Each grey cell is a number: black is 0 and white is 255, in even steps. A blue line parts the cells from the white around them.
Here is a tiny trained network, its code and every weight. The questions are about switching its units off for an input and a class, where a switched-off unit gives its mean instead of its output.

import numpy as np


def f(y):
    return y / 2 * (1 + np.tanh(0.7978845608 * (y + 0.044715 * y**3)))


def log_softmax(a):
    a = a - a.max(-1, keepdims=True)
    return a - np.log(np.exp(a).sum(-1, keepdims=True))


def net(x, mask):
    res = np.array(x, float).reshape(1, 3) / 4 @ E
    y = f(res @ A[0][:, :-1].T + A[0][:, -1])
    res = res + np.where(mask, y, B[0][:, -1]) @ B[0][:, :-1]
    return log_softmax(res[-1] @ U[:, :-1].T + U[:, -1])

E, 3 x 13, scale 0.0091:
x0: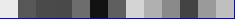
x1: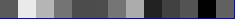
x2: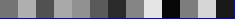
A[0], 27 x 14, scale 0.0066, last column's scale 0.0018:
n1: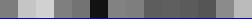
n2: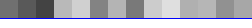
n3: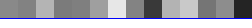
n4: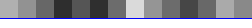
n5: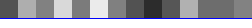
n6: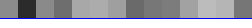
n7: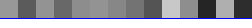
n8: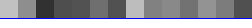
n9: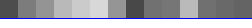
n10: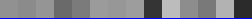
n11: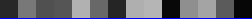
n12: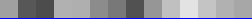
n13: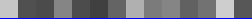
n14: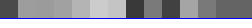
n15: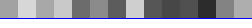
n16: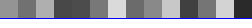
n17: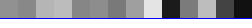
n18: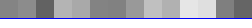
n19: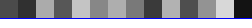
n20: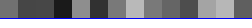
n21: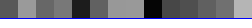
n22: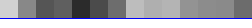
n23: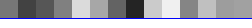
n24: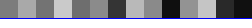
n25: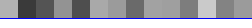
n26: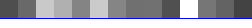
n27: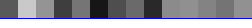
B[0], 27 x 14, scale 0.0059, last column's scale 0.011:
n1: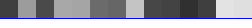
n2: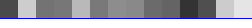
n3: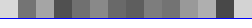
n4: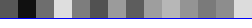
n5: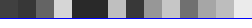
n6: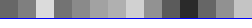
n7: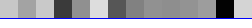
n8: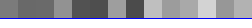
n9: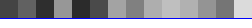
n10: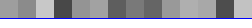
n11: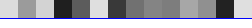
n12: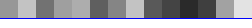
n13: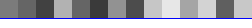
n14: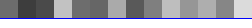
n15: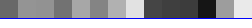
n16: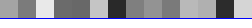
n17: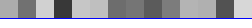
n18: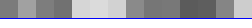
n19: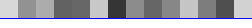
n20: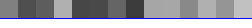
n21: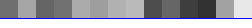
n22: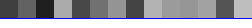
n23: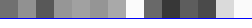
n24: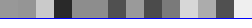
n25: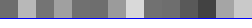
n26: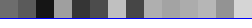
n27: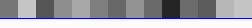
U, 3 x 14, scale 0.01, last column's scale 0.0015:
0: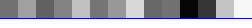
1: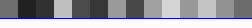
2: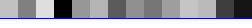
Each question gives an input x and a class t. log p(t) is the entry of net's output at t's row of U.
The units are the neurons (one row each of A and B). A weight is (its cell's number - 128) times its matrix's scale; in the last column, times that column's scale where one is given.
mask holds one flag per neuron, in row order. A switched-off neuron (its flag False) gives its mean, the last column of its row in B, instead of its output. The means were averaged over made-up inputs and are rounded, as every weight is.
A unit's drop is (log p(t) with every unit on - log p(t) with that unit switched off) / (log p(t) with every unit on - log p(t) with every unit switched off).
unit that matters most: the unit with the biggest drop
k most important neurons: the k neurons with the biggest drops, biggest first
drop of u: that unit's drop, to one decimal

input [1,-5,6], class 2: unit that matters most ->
n11
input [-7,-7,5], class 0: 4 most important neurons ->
[n23; n12; n2; n18]
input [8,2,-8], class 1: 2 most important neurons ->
[n4; n13]
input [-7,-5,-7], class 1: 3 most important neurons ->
[n5; n9; n26]
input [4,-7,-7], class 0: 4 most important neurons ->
[n23; n12; n2; n25]
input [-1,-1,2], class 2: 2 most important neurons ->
[n1; n15]
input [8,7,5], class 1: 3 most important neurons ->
[n4; n13; n8]
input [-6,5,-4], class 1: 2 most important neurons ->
[n5; n26]
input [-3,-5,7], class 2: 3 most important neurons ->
[n11; n17; n24]
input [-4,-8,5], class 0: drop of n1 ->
0.0
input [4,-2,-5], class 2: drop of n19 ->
0.1
